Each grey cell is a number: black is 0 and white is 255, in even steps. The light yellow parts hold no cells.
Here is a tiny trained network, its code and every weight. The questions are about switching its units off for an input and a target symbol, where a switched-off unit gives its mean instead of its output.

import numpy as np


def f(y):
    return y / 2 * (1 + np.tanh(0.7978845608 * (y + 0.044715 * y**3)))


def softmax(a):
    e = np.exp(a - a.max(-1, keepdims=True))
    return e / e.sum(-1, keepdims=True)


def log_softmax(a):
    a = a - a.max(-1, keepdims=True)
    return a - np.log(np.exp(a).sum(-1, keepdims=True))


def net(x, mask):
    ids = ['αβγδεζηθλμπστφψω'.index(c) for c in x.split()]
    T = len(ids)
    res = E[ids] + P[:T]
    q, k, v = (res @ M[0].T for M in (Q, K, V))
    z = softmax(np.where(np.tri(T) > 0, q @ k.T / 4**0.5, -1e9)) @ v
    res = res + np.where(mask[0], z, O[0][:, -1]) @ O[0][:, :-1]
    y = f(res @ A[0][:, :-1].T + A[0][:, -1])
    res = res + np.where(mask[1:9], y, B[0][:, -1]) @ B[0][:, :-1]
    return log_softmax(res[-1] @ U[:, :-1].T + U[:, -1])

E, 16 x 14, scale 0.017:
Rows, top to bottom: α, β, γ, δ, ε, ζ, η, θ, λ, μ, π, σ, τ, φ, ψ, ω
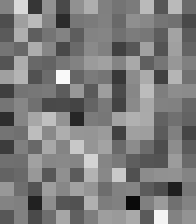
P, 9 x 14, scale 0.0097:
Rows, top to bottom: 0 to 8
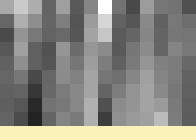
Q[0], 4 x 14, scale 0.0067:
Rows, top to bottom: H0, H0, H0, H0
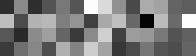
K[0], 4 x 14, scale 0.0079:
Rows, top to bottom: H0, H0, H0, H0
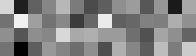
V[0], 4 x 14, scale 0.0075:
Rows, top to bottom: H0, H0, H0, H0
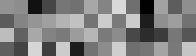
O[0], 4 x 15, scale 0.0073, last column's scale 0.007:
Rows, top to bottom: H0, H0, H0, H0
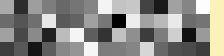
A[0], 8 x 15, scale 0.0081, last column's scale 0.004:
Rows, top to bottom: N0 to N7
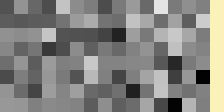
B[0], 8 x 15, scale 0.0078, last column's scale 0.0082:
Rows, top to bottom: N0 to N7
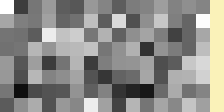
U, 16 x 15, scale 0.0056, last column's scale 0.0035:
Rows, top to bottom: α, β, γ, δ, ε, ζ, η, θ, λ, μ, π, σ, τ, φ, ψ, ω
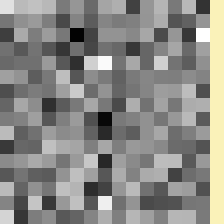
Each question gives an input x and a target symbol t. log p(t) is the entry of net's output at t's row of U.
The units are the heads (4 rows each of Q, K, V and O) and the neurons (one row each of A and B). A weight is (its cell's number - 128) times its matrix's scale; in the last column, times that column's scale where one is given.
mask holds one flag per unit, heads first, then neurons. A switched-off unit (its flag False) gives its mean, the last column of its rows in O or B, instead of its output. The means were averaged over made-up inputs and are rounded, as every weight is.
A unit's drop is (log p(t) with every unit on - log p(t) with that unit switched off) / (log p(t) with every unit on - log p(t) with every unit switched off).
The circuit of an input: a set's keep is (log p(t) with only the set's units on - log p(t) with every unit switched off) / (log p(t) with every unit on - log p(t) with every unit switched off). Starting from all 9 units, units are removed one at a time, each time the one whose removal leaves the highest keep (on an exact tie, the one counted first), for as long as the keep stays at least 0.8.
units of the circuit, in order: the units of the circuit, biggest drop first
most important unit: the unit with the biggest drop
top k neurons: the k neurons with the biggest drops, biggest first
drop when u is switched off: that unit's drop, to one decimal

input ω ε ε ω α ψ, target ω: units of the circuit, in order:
[H0 N4]
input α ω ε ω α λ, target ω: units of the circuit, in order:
[H0 N5 N4]
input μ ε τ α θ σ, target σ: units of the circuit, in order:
[H0 N1]
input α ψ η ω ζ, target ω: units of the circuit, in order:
[H0 N4]
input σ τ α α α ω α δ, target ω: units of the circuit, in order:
[H0 N5]
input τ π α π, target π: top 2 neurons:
[N2 N5]
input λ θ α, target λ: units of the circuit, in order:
[H0 N5 N4]
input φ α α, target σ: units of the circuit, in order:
[H0 N3 N4]
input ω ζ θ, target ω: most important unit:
H0
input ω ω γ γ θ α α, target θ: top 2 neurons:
[N7 N1]
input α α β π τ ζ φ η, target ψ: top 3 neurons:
[N3 N1 N5]
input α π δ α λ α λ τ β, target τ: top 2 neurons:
[N1 N4]
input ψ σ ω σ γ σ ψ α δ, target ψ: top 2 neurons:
[N1 N3]
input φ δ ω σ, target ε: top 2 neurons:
[N5 N1]
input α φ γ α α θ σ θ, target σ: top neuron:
[N3]
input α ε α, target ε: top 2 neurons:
[N5 N4]
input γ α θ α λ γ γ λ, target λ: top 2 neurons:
[N5 N4]
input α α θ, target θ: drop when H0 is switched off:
1.0
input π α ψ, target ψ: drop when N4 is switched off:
0.0
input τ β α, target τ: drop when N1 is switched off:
0.1
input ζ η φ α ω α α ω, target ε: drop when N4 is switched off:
0.2
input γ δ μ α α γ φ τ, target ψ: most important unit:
H0
